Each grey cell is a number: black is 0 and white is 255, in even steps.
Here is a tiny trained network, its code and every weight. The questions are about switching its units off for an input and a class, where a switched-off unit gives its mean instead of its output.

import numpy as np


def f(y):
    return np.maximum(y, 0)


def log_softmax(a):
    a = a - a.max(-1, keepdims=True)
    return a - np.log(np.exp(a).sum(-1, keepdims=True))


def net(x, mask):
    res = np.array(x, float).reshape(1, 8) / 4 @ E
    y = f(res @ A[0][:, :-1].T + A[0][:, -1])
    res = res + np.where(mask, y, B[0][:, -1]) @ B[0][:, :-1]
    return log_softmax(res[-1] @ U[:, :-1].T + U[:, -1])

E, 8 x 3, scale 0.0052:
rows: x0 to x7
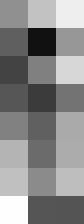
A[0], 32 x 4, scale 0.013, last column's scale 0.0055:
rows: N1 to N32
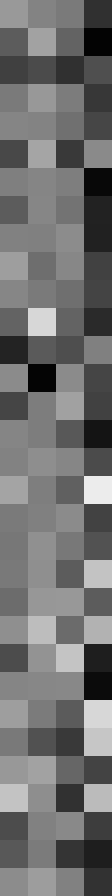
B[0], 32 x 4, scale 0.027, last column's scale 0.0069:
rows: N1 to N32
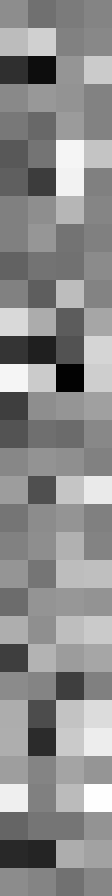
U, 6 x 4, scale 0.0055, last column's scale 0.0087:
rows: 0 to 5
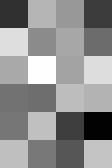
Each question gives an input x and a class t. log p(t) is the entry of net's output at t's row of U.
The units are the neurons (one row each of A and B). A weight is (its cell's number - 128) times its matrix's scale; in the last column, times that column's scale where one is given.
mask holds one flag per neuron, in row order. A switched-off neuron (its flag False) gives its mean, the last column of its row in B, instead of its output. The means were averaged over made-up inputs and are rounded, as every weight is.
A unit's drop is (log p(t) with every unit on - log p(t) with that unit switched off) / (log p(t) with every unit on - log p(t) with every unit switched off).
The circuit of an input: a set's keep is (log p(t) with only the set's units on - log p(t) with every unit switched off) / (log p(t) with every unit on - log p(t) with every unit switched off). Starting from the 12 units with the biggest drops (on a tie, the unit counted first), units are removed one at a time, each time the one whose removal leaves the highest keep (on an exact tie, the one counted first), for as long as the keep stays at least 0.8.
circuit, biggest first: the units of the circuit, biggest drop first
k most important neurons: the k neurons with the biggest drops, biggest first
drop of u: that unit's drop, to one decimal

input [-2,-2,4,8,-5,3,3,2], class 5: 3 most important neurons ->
[N6, N29, N23]
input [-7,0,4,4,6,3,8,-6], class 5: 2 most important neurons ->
[N14, N6]
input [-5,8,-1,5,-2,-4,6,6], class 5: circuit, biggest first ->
[N14]
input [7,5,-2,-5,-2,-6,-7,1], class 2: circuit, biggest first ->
[N3, N27]
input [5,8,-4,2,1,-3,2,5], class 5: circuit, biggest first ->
[N14, N6]
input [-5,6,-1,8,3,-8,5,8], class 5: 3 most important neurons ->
[N14, N13, N3]
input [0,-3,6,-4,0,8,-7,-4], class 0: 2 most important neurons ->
[N29, N14]
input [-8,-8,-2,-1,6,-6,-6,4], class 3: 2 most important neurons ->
[N31, N3]
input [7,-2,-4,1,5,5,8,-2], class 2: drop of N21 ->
0.0
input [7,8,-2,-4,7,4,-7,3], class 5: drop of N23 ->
0.1
